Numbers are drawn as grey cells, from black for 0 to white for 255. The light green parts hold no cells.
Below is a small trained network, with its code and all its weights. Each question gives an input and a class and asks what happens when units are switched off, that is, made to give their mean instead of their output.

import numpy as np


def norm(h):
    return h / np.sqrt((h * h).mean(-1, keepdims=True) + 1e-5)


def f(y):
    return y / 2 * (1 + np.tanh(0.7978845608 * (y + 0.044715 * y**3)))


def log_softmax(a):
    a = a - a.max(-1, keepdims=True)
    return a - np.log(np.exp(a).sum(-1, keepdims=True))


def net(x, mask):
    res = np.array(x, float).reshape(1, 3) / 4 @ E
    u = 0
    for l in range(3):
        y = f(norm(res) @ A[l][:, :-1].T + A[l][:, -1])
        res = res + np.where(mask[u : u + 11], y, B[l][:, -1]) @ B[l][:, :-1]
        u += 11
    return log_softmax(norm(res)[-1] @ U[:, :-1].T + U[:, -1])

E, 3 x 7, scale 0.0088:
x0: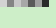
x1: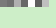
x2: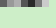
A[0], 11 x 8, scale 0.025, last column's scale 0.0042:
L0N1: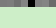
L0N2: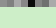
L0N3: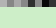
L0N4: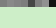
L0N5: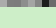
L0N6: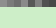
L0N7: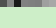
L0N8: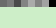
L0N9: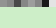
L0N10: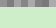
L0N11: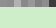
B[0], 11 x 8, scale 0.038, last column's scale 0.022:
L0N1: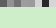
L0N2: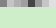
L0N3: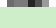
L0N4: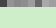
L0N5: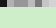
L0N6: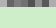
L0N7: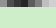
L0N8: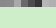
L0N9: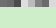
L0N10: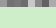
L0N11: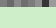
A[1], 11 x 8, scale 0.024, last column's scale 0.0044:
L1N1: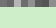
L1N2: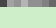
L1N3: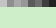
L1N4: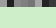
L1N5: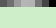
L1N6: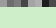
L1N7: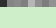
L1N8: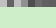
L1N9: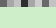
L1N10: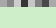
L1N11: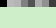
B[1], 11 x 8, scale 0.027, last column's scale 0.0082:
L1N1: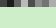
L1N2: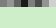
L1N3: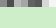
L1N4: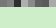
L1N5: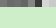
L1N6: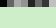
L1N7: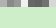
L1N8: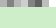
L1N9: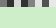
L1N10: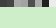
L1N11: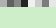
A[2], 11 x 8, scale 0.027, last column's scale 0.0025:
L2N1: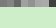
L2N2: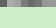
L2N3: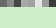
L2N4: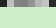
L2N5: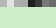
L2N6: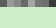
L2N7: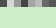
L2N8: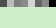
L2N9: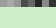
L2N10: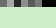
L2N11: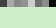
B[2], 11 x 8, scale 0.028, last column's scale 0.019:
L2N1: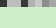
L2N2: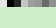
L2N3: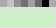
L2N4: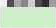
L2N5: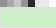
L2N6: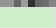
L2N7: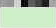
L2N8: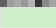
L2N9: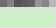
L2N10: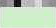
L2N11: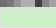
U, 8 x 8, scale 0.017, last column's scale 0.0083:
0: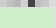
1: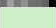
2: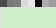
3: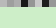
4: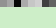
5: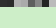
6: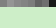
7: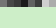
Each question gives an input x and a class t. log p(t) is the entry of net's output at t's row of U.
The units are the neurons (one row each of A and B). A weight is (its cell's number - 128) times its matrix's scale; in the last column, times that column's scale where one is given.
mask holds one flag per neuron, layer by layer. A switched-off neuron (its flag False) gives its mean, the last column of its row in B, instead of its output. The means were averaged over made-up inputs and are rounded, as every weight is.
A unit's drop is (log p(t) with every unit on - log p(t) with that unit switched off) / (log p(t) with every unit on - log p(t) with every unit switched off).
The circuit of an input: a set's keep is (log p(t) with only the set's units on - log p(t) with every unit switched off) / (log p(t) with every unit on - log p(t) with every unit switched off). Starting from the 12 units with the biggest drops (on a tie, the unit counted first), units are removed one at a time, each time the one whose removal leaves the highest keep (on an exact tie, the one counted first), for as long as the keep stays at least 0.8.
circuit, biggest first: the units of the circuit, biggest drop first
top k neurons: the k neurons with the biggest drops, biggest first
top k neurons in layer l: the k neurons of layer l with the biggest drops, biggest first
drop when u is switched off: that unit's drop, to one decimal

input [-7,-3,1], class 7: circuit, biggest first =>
L0N7
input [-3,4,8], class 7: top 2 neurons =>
L0N9; L0N1
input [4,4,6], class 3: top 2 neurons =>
L0N3; L0N2
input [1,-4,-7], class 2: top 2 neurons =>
L0N9; L0N5
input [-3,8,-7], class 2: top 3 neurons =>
L0N3; L0N1; L0N6
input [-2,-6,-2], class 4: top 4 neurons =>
L0N1; L0N9; L0N8; L0N7
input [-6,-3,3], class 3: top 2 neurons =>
L0N1; L0N3
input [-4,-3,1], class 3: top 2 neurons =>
L0N1; L0N3
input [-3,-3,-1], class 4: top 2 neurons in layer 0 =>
L0N1; L0N3
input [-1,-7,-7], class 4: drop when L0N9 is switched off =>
0.9
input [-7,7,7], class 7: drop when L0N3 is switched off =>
0.2
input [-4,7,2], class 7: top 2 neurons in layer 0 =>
L0N1; L0N3
